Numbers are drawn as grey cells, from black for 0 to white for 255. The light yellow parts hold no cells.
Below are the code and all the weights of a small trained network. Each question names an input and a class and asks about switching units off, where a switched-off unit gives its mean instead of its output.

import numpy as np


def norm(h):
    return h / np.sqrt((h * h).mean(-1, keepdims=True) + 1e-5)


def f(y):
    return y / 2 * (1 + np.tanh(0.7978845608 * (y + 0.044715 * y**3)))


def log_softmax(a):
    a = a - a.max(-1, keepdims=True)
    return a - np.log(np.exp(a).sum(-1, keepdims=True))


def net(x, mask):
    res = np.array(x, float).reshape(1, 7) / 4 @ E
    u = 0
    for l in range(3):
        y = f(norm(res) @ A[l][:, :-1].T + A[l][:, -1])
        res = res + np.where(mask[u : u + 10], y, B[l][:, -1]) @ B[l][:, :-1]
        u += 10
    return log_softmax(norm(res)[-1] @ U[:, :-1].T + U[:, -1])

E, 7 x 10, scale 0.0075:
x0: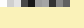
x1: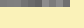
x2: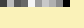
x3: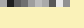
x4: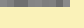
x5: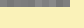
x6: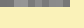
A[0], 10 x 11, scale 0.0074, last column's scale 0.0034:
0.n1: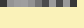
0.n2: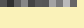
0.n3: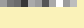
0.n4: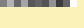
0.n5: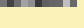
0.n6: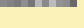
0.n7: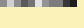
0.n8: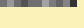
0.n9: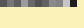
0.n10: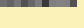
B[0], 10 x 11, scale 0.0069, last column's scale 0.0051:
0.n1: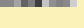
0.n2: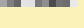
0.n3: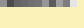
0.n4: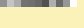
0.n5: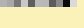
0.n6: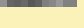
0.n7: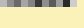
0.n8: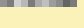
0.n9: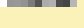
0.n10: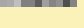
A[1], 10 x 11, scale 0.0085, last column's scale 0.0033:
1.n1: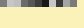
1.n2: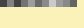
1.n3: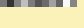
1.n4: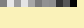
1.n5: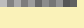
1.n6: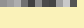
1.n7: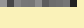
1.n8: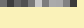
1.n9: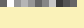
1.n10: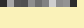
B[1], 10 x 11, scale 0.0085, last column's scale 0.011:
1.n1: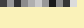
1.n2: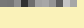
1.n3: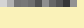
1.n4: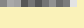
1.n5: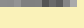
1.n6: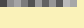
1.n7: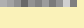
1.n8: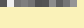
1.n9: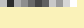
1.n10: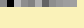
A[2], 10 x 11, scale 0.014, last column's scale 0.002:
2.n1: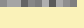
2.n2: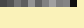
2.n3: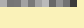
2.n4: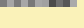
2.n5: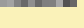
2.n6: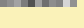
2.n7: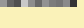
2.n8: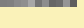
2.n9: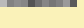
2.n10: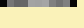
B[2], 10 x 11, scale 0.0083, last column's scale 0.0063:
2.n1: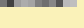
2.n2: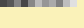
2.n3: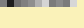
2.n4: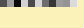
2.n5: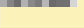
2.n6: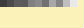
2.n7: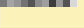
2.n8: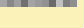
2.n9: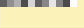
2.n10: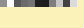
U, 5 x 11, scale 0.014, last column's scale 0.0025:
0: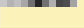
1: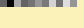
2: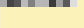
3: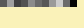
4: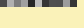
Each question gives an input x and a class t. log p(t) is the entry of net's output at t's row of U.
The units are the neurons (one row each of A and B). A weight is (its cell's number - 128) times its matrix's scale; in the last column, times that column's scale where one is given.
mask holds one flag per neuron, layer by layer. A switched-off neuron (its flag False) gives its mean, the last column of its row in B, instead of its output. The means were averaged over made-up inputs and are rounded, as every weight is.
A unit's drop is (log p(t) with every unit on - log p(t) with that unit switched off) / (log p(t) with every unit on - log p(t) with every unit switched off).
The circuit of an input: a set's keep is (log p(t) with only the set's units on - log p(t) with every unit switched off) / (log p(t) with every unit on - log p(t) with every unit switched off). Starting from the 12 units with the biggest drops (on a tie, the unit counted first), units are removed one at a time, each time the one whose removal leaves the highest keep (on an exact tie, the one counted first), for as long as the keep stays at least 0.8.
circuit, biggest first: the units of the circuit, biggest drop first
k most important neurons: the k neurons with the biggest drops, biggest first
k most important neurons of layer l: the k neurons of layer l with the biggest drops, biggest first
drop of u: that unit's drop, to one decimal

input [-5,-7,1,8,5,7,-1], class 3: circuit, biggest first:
1.n9, 2.n10
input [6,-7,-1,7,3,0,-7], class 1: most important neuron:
1.n1
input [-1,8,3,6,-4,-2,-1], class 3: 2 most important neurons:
1.n9, 2.n10
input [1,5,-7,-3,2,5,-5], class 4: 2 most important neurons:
1.n1, 2.n4
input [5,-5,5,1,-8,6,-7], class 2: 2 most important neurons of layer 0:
0.n4, 0.n9
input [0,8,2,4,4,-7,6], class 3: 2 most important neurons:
1.n9, 0.n5
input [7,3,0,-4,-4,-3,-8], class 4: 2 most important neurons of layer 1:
1.n1, 1.n6
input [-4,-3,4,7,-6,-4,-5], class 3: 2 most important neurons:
2.n10, 1.n9
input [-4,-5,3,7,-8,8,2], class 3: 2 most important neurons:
2.n10, 1.n9
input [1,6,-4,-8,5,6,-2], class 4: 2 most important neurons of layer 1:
1.n1, 1.n6
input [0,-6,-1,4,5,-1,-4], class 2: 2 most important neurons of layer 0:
0.n4, 0.n3
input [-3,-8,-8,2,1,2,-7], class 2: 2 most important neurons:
1.n9, 0.n5
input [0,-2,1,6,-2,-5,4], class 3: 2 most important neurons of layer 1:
1.n8, 1.n9
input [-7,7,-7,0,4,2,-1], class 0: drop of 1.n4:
0.1
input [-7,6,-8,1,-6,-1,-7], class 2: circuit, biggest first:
0.n5
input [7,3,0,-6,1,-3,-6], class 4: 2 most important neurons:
1.n1, 0.n2
